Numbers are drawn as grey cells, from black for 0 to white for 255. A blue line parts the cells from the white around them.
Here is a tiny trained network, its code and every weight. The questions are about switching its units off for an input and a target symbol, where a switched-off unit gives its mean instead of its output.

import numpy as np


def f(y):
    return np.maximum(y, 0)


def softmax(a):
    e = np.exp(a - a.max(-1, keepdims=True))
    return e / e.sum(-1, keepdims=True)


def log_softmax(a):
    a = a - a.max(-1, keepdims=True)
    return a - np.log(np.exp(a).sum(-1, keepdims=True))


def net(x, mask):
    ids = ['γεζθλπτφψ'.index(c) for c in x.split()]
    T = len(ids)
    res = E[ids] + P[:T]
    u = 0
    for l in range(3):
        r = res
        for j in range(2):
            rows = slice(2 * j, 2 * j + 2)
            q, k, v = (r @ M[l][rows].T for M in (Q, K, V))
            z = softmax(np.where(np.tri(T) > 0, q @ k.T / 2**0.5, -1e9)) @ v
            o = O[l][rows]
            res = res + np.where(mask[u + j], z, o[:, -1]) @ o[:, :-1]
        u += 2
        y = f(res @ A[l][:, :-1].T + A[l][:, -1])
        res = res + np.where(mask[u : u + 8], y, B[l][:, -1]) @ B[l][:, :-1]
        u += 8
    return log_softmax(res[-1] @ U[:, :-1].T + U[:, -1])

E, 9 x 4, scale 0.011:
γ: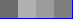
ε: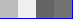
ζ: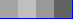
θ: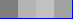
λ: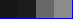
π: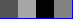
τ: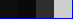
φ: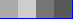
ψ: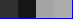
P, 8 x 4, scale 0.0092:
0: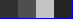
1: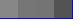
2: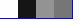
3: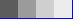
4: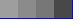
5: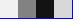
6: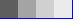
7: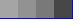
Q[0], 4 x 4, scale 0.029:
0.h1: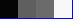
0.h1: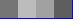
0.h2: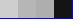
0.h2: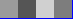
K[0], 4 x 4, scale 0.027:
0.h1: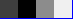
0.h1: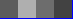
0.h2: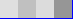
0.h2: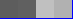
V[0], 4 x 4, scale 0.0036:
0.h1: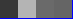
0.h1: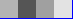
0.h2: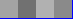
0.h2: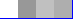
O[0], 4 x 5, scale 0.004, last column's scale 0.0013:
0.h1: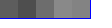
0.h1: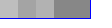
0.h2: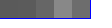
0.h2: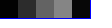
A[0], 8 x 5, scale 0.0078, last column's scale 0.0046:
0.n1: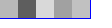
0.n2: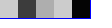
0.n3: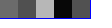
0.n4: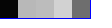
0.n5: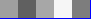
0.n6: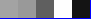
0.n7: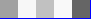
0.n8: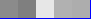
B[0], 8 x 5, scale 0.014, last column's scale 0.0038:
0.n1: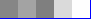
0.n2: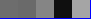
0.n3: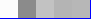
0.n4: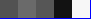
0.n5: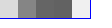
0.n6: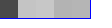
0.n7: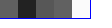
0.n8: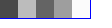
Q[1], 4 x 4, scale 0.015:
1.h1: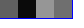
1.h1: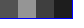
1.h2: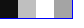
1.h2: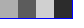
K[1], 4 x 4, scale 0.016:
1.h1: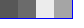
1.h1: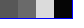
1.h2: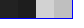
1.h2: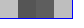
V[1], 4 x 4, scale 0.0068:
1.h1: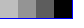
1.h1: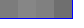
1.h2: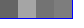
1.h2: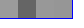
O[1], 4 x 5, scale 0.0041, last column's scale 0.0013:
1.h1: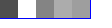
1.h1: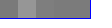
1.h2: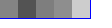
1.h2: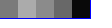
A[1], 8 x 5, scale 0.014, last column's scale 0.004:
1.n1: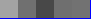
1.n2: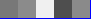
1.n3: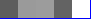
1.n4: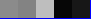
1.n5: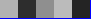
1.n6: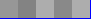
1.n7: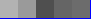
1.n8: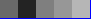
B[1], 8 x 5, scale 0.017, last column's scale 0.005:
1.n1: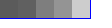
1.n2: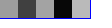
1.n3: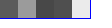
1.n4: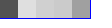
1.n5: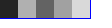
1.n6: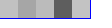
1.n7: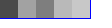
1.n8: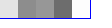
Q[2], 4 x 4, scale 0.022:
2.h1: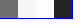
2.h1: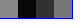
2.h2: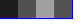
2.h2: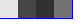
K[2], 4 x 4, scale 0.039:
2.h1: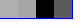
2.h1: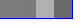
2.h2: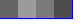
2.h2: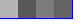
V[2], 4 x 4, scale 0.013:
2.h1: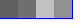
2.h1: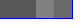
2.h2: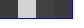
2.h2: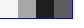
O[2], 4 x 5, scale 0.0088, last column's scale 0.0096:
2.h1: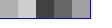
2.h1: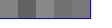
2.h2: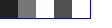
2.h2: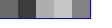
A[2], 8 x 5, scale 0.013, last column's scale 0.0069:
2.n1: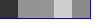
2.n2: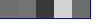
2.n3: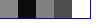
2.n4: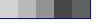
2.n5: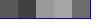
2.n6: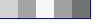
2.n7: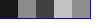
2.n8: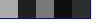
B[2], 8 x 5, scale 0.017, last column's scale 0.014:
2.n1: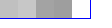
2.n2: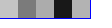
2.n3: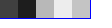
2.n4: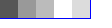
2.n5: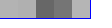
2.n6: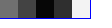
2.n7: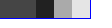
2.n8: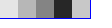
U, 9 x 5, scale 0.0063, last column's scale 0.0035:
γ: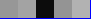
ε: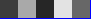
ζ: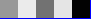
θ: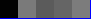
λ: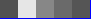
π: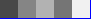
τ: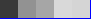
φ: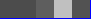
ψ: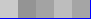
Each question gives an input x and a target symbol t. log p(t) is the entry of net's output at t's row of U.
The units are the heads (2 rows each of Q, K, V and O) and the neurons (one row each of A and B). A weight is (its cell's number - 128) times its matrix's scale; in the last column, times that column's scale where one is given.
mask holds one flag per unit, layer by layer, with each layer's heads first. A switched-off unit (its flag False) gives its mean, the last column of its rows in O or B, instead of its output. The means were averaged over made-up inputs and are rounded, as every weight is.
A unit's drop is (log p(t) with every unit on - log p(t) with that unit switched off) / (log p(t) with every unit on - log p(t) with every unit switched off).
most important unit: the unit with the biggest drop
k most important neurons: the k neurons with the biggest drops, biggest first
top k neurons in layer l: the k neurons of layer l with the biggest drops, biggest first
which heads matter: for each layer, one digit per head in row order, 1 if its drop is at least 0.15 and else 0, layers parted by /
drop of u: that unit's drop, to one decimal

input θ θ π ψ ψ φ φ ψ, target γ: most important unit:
2.n6
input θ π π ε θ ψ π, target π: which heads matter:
00 / 00 / 01
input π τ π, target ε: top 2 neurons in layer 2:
(2.n7; 2.n8)
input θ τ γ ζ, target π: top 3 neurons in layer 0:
(0.n7; 0.n4; 0.n3)
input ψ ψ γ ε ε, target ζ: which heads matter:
00 / 00 / 11
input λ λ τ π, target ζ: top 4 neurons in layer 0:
(0.n3; 0.n7; 0.n8; 0.n1)
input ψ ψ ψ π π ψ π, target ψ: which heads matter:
00 / 10 / 00
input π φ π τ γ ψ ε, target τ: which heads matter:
00 / 00 / 01
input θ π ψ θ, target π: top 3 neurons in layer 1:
(1.n8; 1.n3; 1.n2)
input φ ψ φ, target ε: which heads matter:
11 / 00 / 00
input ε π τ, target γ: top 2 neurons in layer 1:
(1.n5; 1.n8)
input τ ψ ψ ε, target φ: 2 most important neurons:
(0.n7; 0.n1)
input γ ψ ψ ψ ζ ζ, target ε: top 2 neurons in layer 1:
(1.n8; 1.n7)
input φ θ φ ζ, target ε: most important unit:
0.n3
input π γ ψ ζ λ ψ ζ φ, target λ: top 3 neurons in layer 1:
(1.n8; 1.n4; 1.n7)
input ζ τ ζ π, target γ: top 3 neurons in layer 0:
(0.n7; 0.n3; 0.n4)
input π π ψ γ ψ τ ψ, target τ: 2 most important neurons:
(0.n4; 2.n3)
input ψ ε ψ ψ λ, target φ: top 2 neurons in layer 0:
(0.n4; 0.n1)
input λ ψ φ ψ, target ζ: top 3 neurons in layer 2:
(2.n4; 2.n6; 2.n7)
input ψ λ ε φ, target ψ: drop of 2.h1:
0.0
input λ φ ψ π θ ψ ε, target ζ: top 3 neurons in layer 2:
(2.n4; 2.n6; 2.n7)
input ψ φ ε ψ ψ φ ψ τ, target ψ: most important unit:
1.n8
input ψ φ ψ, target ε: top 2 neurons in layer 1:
(1.n5; 1.n8)
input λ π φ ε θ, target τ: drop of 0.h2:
0.1
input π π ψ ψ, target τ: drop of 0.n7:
-0.1
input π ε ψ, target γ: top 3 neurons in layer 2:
(2.n4; 2.n3; 2.n6)
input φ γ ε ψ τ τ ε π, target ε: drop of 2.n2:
0.1
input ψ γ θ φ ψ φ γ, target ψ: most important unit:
1.n8
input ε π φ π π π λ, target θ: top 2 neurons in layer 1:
(1.n4; 1.n2)
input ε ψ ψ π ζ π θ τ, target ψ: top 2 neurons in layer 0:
(0.n4; 0.n5)
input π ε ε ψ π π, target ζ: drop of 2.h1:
0.1
